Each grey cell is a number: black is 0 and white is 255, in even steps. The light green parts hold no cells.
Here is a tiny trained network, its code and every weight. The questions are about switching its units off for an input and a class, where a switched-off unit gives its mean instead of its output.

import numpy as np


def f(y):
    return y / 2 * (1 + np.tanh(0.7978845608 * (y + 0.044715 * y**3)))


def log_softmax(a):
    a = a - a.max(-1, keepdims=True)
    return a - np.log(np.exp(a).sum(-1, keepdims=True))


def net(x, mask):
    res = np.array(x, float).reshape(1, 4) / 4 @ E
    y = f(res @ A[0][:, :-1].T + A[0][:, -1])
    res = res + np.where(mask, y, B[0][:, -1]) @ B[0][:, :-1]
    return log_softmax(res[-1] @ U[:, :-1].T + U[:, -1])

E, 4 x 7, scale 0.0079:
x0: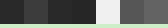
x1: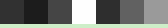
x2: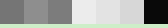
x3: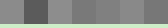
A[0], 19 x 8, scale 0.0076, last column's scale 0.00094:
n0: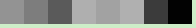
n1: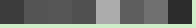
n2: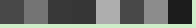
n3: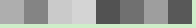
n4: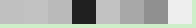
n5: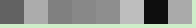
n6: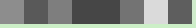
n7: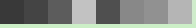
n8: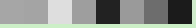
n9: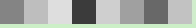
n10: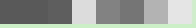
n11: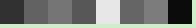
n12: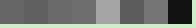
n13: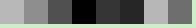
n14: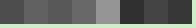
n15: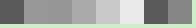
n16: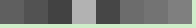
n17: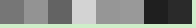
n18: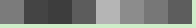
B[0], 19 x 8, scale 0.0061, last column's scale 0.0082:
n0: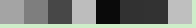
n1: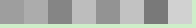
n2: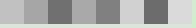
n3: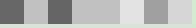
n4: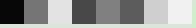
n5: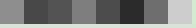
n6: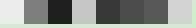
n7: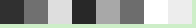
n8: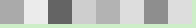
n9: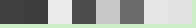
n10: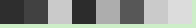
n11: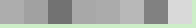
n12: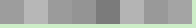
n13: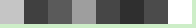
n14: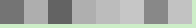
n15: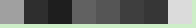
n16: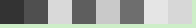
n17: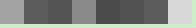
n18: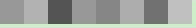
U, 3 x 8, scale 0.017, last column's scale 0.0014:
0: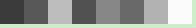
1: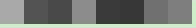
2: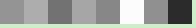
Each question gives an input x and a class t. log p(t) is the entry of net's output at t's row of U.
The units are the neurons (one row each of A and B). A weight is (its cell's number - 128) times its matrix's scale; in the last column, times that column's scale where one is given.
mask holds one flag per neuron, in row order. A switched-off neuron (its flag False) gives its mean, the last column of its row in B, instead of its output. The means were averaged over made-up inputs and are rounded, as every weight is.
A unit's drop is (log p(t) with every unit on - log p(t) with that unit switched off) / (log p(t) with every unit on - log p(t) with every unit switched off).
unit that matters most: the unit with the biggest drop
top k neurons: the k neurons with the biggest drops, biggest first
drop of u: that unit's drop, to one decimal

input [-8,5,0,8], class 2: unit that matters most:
n8
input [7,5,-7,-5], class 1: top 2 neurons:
n13; n6
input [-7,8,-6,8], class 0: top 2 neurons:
n7; n10
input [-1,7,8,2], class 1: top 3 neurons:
n0; n17; n15
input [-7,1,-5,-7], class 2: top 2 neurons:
n8; n3
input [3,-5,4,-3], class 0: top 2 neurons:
n9; n4
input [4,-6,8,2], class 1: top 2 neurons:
n15; n0
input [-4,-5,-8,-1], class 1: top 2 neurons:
n13; n6
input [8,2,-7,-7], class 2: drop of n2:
0.3
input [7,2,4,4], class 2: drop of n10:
0.0
